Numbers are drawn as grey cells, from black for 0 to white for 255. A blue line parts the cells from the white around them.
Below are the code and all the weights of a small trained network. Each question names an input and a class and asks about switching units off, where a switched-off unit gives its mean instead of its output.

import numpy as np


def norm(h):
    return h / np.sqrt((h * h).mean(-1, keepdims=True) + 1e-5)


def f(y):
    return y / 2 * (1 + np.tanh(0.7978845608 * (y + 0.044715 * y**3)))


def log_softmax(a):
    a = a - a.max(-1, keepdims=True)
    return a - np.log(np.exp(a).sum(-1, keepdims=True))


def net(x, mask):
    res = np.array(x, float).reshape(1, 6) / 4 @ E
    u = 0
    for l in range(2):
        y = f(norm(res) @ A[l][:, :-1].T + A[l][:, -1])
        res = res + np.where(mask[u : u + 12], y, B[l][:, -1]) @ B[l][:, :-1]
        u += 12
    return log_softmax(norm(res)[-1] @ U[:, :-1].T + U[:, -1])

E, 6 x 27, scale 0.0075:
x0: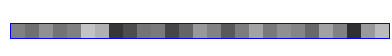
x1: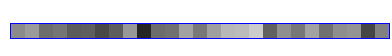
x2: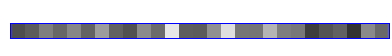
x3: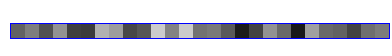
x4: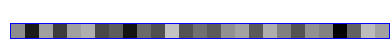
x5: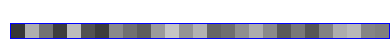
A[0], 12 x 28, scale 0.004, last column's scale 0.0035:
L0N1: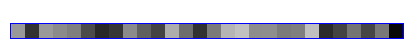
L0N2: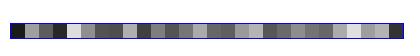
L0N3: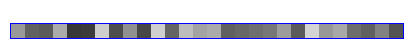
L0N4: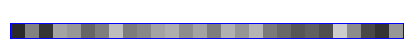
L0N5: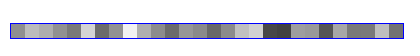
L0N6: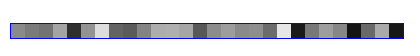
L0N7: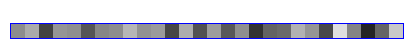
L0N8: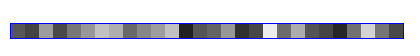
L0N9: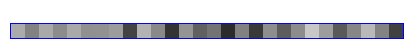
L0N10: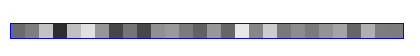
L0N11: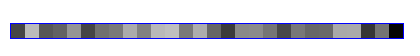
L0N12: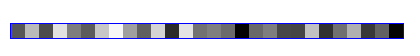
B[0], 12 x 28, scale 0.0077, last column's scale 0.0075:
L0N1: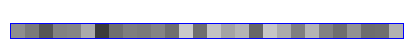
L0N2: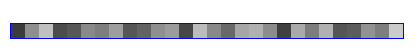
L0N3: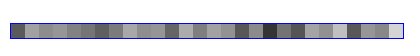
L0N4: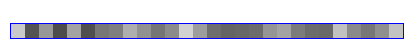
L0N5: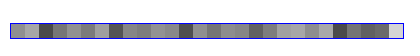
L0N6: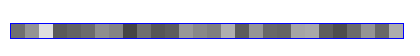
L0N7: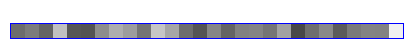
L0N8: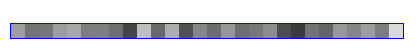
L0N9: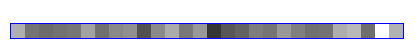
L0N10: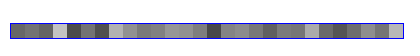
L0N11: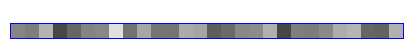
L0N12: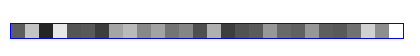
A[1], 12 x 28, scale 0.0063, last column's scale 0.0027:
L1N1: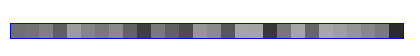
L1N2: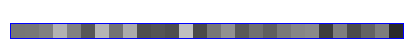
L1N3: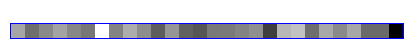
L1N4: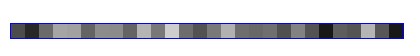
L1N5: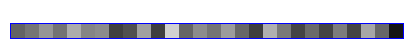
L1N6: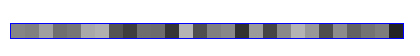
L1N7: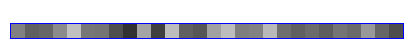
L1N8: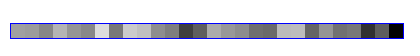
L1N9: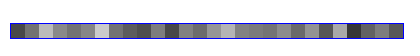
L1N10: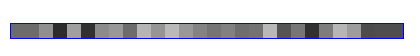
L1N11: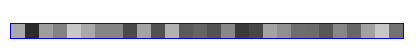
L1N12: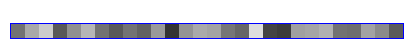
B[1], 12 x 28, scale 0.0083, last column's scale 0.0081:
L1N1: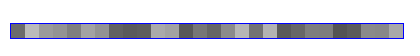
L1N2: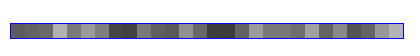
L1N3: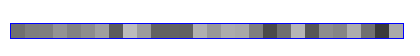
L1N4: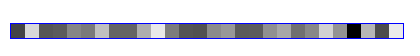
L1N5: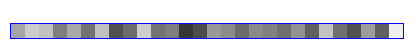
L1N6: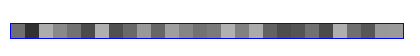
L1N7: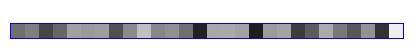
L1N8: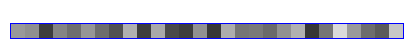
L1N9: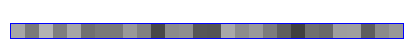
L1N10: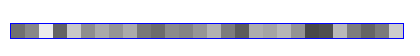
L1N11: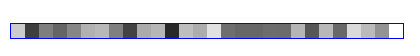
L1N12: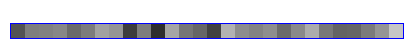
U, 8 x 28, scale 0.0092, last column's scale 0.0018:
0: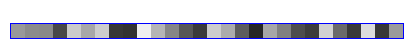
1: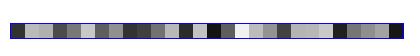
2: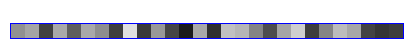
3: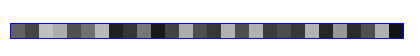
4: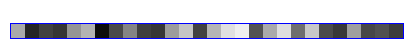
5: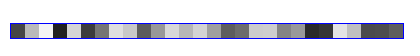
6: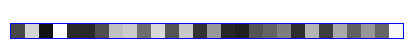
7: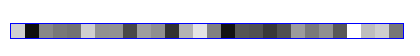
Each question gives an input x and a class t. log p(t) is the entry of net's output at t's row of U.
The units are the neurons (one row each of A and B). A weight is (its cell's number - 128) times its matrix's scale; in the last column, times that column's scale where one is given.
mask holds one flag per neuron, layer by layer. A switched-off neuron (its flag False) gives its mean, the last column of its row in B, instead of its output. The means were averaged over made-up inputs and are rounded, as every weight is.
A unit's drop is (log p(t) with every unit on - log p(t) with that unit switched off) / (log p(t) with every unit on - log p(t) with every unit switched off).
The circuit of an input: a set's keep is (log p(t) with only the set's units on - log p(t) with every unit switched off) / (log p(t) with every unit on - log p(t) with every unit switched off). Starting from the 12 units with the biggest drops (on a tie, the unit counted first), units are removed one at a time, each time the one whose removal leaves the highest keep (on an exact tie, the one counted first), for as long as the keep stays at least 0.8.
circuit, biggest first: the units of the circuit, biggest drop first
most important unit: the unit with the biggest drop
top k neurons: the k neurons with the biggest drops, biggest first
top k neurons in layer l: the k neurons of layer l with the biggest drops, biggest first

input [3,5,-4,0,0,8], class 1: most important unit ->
L0N2
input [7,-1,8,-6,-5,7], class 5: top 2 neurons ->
L1N10, L0N4
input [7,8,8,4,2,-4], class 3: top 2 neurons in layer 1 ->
L1N6, L1N9
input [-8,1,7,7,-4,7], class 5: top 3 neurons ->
L1N10, L0N4, L0N11
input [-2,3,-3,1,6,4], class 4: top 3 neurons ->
L0N1, L1N5, L1N4
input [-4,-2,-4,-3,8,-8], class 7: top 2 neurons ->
L0N9, L1N11
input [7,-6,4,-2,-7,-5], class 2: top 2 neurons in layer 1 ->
L1N8, L1N3
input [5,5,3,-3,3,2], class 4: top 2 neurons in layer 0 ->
L0N1, L0N8
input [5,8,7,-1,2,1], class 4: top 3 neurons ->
L0N1, L0N8, L1N11
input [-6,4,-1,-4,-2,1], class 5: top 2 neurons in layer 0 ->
L0N4, L0N11
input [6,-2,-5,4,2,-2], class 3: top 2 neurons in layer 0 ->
L0N6, L0N3
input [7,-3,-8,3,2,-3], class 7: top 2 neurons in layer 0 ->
L0N9, L0N2
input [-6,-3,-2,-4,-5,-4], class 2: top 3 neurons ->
L1N8, L0N5, L1N3
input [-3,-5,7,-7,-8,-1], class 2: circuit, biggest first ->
L1N8
